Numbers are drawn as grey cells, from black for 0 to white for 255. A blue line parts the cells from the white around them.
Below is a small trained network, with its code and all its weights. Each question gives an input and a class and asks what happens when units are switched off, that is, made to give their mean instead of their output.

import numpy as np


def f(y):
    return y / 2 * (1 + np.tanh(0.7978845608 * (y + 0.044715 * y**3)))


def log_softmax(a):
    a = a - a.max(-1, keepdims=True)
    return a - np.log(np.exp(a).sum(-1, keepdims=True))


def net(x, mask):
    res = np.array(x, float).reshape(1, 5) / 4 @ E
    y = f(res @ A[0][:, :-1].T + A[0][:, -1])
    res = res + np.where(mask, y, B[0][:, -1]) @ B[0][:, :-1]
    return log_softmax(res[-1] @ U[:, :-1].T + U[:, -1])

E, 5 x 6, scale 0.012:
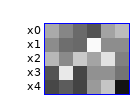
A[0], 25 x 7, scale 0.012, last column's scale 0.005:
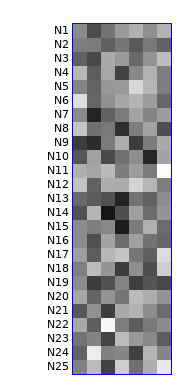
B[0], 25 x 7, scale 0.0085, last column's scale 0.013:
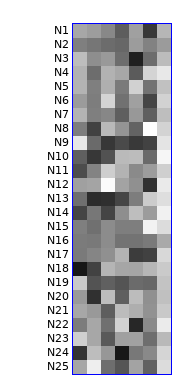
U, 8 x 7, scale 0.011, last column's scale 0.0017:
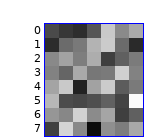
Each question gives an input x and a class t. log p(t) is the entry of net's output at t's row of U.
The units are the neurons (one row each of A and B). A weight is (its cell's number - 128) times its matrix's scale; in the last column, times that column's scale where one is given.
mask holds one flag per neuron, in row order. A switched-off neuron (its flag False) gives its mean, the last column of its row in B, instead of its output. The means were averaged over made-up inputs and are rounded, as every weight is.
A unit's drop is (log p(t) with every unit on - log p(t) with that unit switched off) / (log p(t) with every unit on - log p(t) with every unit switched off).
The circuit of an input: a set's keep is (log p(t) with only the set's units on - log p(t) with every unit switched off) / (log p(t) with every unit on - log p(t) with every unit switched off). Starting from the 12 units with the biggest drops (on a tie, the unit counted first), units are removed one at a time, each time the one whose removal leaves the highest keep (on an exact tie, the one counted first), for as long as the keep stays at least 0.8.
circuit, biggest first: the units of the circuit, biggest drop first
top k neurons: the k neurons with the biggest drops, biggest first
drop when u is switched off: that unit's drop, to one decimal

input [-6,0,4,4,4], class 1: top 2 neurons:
(N9; N10)
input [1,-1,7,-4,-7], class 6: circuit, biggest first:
(N12)
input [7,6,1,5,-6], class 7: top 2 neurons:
(N24; N25)
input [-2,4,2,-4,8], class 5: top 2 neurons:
(N9; N11)
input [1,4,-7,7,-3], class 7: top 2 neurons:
(N24; N22)
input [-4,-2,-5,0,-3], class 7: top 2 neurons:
(N24; N10)
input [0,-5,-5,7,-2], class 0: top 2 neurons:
(N14; N10)
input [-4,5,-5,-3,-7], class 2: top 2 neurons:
(N13; N22)
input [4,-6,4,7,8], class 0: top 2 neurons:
(N12; N13)
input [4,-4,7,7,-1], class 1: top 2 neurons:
(N18; N9)
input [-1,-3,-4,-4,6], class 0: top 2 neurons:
(N13; N10)
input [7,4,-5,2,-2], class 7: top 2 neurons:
(N24; N10)
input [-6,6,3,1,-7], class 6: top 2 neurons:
(N12; N6)
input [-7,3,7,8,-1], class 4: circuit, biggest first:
(N25)
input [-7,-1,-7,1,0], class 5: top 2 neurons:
(N9; N19)
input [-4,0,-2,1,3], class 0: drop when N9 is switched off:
-0.1
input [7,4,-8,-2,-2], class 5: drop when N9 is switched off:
0.3
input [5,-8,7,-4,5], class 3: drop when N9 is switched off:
0.0
